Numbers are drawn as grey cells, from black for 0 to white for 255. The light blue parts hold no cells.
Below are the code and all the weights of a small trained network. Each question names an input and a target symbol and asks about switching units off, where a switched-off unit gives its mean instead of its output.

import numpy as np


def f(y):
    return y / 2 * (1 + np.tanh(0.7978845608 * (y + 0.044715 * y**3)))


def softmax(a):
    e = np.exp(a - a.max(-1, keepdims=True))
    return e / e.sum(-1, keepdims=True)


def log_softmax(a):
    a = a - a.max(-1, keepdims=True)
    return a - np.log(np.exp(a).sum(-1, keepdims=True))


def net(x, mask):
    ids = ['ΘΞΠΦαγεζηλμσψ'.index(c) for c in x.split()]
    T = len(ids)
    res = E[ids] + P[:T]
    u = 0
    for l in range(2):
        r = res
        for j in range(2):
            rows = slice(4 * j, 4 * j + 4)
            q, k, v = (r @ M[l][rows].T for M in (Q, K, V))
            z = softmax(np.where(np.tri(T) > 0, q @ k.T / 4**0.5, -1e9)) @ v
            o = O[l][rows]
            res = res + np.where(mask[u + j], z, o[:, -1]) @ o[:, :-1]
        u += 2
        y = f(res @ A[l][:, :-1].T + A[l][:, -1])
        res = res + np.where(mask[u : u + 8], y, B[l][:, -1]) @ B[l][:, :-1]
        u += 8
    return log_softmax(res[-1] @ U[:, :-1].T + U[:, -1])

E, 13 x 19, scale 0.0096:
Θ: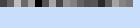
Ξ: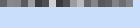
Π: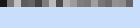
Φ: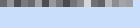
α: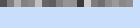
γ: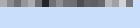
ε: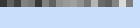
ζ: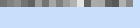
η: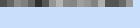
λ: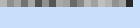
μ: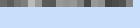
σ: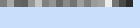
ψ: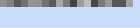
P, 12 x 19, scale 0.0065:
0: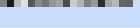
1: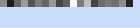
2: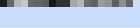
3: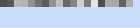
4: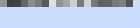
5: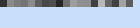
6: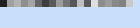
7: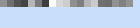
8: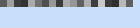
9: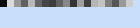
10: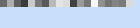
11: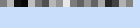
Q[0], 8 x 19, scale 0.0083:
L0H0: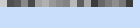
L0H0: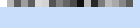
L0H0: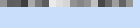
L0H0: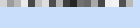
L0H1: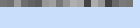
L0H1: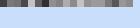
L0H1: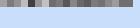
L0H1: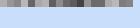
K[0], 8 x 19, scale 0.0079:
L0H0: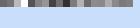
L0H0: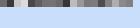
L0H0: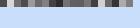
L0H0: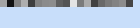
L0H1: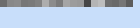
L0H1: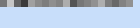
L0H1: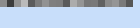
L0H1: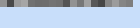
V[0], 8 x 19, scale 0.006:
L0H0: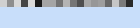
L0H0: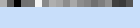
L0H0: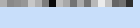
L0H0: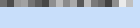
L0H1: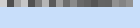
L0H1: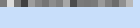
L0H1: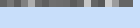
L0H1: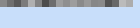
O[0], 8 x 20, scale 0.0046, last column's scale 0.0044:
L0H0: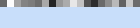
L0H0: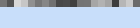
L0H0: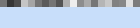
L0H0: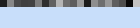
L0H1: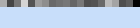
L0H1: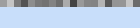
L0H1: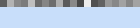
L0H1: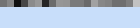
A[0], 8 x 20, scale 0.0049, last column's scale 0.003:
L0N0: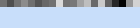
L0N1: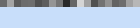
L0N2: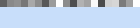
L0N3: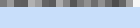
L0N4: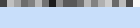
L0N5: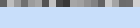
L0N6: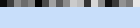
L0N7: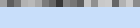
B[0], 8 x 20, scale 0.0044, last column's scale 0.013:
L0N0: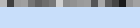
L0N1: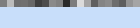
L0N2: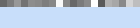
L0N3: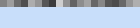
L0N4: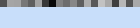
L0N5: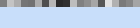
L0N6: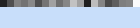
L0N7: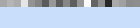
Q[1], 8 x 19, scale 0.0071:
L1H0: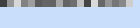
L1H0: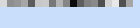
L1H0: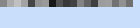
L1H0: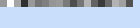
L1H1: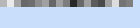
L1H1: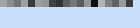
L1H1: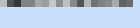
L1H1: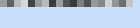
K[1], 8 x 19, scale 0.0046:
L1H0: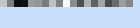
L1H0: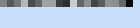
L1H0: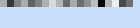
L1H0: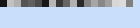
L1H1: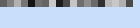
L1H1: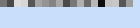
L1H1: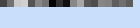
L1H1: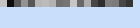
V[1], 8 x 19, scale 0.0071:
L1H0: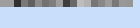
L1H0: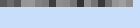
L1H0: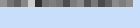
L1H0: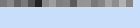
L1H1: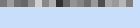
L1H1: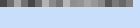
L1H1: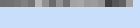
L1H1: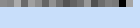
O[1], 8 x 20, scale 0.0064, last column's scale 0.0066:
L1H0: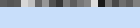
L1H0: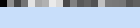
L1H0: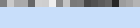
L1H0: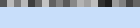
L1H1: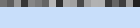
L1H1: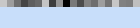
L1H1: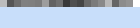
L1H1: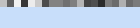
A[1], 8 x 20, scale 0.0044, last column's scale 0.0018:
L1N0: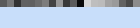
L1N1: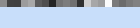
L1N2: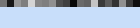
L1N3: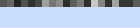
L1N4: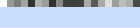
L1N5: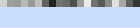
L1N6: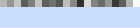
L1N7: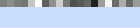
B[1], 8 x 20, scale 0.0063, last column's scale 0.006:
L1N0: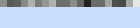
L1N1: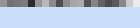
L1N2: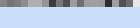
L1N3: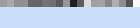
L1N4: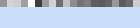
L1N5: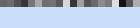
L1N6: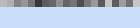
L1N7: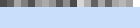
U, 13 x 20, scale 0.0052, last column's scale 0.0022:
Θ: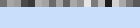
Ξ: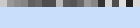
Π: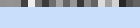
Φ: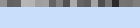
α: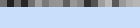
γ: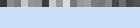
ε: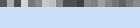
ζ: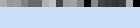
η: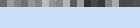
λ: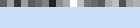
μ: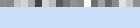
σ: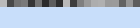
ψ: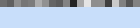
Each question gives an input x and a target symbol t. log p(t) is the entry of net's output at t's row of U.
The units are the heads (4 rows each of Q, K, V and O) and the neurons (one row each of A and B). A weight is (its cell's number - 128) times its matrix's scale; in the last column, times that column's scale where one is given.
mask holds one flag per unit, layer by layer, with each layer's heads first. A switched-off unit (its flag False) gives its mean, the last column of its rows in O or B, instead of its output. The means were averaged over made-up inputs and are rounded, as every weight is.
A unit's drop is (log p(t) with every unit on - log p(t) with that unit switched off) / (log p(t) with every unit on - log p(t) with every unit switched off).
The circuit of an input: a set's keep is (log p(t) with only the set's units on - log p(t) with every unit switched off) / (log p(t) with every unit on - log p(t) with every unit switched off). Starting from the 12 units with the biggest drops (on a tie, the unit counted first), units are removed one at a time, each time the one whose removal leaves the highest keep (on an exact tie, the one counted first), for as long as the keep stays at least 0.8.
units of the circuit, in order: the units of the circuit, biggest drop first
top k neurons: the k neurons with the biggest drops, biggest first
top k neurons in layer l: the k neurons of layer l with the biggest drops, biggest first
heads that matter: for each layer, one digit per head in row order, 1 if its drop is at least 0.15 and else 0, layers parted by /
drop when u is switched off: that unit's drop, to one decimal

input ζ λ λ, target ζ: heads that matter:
00 / 01
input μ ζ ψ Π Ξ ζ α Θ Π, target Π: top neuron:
[L0N2]
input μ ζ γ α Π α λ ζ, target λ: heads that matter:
10 / 00
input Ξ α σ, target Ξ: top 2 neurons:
[L1N6, L0N4]
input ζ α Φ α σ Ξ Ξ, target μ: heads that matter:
10 / 00
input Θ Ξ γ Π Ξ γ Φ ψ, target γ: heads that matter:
00 / 01
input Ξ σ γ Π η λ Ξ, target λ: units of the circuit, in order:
[L0H0, L1H1]
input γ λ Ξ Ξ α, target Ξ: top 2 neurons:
[L1N6, L0N6]
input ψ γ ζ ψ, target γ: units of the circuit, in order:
[L1H1, L0N6, L0N2, L0H1]
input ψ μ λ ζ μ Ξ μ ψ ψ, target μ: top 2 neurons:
[L1N4, L1N7]
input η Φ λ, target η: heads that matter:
00 / 01
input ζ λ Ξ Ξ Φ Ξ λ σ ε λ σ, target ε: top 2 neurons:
[L0N2, L1N0]
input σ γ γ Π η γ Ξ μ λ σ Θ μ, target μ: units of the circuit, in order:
[L0H0, L0N7]
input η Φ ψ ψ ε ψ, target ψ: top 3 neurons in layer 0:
[L0N2, L0N6, L0N0]
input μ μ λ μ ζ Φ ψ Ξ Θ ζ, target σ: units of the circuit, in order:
[L0H1, L1H0]
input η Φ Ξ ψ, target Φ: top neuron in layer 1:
[L1N2]
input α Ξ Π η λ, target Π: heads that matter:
10 / 11
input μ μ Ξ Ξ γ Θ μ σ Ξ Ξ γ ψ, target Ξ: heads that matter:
10 / 10
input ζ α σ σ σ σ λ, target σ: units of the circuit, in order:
[L1N5, L1H0, L0H0, L0N6]
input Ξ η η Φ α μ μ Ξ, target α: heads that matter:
00 / 10
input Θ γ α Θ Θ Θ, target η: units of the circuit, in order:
[L0H0]
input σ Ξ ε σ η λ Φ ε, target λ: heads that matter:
10 / 00
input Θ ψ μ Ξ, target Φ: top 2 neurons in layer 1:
[L1N2, L1N7]
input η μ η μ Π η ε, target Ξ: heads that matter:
00 / 01
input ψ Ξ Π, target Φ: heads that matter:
00 / 11
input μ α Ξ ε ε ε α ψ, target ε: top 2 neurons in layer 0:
[L0N6, L0N2]
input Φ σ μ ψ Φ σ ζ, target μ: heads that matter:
11 / 00
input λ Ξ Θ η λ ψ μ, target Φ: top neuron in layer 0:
[L0N6]
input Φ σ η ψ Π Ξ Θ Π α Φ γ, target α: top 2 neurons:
[L0N2, L1N0]
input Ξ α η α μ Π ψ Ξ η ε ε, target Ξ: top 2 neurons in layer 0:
[L0N2, L0N0]
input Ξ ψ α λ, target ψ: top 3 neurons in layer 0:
[L0N6, L0N2, L0N0]
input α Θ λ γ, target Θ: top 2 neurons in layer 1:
[L1N7, L1N0]
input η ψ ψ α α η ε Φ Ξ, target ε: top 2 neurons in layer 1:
[L1N3, L1N0]
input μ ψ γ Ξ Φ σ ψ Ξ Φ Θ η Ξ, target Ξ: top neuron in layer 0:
[L0N0]
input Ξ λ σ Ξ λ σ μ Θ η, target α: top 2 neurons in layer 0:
[L0N2, L0N6]
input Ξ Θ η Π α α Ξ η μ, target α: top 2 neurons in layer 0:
[L0N3, L0N6]
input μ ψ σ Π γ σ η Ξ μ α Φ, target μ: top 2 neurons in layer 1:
[L1N4, L1N7]
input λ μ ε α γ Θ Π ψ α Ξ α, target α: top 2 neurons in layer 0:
[L0N2, L0N4]
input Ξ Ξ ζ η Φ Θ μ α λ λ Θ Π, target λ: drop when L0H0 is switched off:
0.9
